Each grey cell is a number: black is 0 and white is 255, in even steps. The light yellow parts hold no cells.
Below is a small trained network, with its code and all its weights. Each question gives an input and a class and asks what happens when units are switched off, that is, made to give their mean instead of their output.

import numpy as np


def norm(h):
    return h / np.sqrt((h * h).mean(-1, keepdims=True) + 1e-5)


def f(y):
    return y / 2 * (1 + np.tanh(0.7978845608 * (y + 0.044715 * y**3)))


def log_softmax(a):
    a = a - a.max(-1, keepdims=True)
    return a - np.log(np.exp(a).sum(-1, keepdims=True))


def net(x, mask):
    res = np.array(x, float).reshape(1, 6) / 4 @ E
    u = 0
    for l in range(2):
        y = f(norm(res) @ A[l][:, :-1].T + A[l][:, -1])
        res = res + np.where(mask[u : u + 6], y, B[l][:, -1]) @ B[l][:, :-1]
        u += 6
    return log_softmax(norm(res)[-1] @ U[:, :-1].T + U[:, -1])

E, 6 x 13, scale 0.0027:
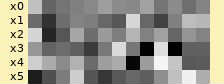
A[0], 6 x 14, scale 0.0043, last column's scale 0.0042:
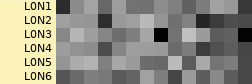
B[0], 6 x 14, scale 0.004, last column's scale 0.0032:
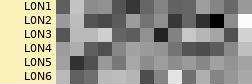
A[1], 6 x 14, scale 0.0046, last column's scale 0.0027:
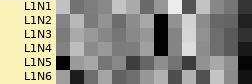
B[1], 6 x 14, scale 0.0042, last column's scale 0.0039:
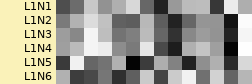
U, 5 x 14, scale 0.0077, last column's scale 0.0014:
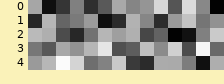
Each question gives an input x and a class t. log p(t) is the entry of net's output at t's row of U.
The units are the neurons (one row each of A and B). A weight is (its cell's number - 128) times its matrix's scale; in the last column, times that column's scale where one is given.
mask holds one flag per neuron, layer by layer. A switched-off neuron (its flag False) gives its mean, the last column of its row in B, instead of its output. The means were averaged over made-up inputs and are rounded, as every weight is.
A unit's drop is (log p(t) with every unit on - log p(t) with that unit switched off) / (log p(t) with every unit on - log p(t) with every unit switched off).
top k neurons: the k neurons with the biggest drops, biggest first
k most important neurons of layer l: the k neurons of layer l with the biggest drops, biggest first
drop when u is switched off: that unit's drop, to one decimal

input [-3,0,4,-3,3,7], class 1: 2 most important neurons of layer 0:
[L0N3, L0N5]
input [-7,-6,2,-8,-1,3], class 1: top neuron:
[L1N5]
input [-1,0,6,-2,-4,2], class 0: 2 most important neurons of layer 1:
[L1N6, L1N2]
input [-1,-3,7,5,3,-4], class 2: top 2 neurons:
[L0N2, L0N4]
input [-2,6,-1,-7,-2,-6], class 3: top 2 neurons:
[L1N1, L0N5]
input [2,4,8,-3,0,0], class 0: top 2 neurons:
[L1N6, L0N6]
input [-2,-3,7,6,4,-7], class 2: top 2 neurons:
[L0N2, L0N4]
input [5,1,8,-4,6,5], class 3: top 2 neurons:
[L1N1, L0N3]
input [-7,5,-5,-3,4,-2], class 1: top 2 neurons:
[L1N5, L0N3]
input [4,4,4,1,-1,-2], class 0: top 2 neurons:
[L1N6, L0N2]
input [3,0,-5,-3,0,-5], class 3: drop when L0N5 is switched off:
0.2
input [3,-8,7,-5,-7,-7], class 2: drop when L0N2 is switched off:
0.3
